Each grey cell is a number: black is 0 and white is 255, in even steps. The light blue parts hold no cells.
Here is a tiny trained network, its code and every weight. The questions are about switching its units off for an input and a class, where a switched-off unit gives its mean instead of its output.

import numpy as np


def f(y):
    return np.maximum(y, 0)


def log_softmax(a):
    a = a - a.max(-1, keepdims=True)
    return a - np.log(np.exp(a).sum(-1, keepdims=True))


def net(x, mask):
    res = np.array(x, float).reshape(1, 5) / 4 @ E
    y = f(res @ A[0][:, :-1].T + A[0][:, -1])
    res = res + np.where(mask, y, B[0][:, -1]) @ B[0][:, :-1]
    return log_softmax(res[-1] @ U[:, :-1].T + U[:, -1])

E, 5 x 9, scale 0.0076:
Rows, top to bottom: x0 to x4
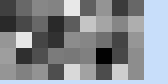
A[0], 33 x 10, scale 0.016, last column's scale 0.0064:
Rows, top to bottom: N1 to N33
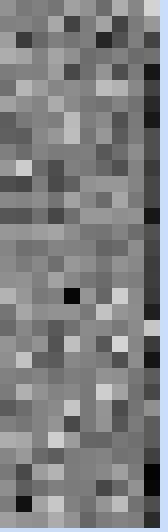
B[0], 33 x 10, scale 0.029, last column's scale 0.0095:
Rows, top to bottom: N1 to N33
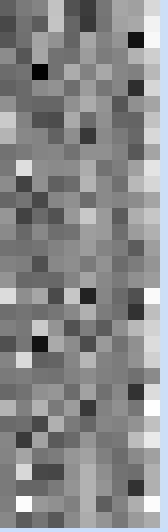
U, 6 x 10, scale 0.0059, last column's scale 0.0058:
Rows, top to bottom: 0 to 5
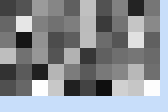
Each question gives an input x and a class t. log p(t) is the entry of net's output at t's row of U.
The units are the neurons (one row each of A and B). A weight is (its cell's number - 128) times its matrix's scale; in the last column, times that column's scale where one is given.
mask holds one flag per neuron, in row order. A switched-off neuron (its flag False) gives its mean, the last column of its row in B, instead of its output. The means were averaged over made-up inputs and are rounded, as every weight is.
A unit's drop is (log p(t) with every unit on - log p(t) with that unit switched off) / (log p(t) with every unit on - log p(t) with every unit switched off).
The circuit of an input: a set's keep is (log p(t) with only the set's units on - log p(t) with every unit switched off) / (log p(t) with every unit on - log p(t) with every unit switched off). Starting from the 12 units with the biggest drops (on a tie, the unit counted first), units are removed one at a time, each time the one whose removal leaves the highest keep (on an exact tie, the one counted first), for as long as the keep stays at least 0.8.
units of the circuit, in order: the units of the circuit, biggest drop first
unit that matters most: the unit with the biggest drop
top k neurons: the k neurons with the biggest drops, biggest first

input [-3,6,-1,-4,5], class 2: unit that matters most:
N12
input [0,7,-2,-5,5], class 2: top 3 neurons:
N12; N14; N3
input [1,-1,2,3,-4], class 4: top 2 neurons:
N32; N5
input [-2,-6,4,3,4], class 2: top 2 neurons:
N28; N32
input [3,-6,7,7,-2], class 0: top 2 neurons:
N3; N32
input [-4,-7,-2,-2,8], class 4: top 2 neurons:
N22; N1
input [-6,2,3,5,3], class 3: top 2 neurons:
N19; N25
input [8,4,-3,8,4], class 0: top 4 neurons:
N3; N19; N31; N10
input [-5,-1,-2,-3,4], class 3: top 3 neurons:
N19; N2; N21
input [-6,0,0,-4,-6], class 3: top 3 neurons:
N19; N22; N1
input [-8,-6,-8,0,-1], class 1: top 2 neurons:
N32; N30
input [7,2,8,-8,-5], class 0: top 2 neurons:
N25; N6
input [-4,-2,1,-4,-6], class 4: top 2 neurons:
N2; N5
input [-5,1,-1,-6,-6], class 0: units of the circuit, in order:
N25
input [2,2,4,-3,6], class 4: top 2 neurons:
N22; N32
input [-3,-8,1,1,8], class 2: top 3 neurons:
N28; N4; N2
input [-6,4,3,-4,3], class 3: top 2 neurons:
N19; N3
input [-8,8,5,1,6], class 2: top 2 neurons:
N14; N12
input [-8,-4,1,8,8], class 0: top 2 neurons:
N3; N31
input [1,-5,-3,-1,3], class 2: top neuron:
N28
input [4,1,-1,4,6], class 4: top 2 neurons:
N22; N19
